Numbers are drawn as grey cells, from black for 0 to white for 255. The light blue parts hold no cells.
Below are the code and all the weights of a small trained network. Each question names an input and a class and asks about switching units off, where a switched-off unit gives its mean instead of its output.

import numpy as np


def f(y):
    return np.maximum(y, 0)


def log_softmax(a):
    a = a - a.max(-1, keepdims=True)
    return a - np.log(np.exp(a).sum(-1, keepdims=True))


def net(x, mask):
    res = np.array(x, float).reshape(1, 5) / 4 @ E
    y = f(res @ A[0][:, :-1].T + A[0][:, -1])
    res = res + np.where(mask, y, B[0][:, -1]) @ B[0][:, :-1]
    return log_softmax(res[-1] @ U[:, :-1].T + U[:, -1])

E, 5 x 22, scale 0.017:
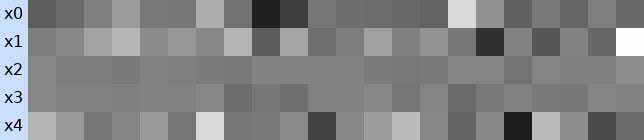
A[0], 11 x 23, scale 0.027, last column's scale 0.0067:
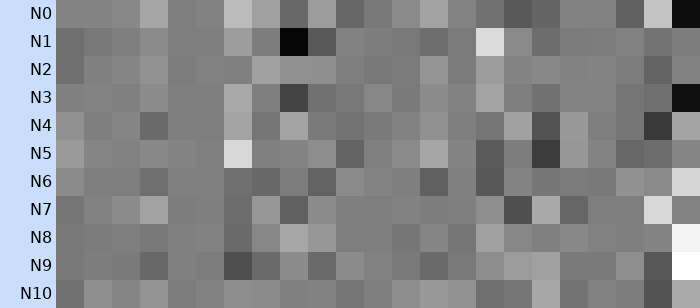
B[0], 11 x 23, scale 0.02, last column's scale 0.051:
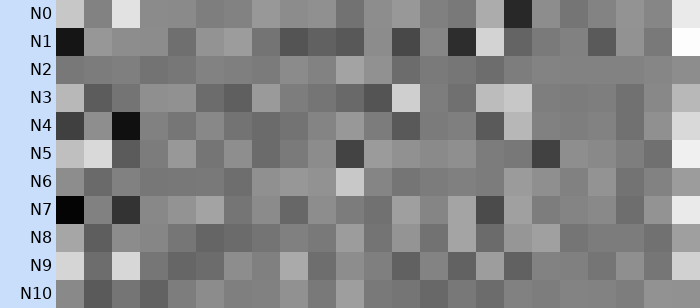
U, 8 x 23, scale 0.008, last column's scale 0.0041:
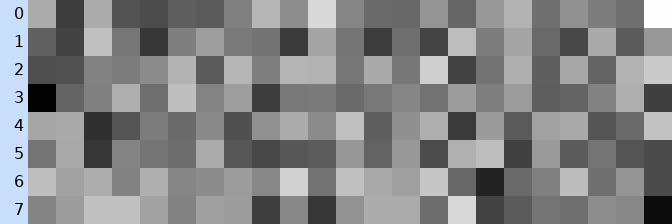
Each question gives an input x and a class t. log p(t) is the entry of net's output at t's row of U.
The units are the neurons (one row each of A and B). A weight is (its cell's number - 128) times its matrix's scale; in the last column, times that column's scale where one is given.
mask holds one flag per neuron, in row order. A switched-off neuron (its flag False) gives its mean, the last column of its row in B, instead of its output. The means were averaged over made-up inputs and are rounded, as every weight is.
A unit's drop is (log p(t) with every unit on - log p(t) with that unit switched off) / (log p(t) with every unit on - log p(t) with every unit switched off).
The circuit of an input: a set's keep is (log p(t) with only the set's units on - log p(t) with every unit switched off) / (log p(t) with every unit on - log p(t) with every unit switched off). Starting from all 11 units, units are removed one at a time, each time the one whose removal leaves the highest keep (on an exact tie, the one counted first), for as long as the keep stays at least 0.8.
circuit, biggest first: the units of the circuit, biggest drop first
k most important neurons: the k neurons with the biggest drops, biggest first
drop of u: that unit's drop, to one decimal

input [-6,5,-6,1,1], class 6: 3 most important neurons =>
N1, N0, N4
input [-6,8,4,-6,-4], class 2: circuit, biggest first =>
N1, N7
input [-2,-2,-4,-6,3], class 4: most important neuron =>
N1
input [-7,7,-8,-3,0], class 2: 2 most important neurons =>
N7, N1
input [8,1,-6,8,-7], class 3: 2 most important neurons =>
N7, N0
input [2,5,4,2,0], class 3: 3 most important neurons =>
N7, N5, N9
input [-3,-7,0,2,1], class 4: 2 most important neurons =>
N1, N4
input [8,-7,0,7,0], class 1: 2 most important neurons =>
N5, N9
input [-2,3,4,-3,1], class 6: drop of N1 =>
1.1
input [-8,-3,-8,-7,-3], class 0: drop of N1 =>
0.5
